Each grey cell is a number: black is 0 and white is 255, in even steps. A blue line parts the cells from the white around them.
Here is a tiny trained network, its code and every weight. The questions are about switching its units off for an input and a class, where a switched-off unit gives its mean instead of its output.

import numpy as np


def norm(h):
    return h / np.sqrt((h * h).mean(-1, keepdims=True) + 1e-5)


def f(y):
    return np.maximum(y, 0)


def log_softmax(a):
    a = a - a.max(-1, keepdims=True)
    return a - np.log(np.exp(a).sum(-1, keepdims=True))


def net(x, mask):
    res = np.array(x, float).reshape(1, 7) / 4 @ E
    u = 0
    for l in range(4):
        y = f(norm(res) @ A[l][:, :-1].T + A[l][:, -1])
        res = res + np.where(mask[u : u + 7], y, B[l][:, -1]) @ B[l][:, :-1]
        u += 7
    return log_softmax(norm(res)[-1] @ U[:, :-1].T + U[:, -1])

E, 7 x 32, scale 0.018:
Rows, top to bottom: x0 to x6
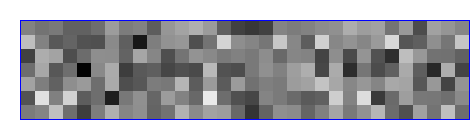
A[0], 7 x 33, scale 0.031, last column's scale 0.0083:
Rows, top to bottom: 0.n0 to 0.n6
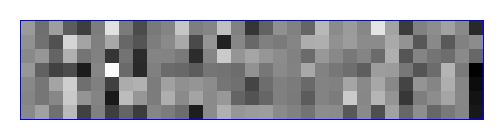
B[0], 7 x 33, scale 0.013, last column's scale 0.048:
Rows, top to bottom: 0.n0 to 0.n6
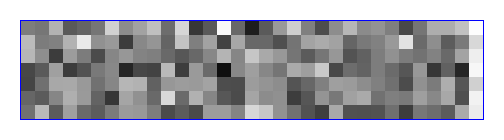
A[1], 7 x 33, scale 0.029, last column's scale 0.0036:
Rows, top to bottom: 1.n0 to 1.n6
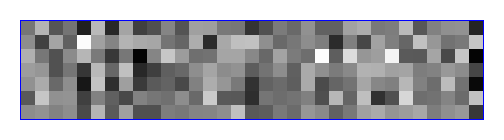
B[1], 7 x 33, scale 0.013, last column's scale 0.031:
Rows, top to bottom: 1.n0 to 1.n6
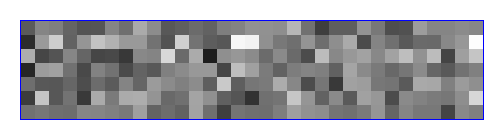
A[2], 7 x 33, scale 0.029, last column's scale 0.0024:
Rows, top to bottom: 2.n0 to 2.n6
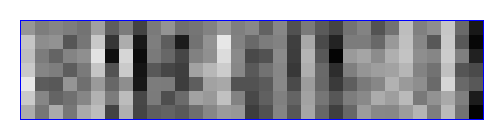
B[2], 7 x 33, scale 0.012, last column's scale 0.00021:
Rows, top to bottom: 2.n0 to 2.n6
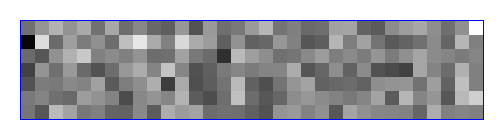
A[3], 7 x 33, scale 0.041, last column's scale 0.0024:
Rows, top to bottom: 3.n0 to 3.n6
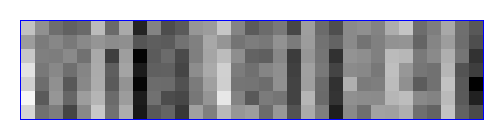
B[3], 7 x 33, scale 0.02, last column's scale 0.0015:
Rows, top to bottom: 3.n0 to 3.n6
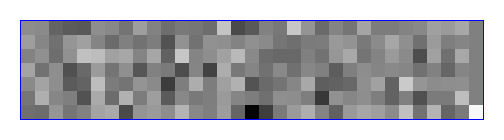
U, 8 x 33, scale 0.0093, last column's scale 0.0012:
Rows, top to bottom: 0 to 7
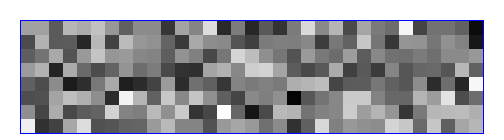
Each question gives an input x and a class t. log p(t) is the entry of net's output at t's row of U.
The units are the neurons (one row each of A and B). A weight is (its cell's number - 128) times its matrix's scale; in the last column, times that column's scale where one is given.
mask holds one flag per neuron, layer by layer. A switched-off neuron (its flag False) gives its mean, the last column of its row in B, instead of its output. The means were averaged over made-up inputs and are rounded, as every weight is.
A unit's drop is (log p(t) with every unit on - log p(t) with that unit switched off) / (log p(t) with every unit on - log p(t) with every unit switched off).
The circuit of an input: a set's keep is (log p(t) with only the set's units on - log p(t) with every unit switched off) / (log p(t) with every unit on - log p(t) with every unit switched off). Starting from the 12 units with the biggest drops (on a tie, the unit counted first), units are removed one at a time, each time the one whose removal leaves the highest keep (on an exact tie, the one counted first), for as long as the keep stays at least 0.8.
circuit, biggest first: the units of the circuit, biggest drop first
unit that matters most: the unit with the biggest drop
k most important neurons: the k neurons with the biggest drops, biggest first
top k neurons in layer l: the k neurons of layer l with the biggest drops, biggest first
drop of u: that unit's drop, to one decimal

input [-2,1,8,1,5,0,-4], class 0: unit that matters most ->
0.n2
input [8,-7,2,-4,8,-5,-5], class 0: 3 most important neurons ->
0.n1; 0.n2; 0.n5
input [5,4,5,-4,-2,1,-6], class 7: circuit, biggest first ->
1.n2; 0.n6
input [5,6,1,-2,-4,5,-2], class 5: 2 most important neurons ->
0.n5; 0.n4
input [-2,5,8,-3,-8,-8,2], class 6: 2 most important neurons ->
0.n0; 0.n5
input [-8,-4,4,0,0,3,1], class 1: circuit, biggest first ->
0.n2; 1.n5
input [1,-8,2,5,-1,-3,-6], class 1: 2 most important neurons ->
0.n3; 0.n2
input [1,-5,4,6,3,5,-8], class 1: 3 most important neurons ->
1.n5; 0.n2; 0.n3
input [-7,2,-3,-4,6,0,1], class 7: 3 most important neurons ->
0.n1; 1.n2; 0.n4
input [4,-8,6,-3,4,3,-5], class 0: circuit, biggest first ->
0.n6; 0.n5
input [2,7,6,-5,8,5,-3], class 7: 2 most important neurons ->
0.n1; 1.n2
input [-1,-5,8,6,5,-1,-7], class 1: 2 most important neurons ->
1.n5; 0.n3
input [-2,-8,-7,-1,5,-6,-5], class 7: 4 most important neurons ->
0.n1; 1.n2; 0.n6; 0.n4
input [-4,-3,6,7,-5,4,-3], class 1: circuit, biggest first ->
1.n5
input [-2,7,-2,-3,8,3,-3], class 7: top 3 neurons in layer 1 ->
1.n2; 1.n5; 1.n1
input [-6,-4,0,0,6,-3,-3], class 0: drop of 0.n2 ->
0.3
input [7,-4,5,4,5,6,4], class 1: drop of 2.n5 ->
0.0
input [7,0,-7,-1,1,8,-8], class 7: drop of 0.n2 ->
0.1
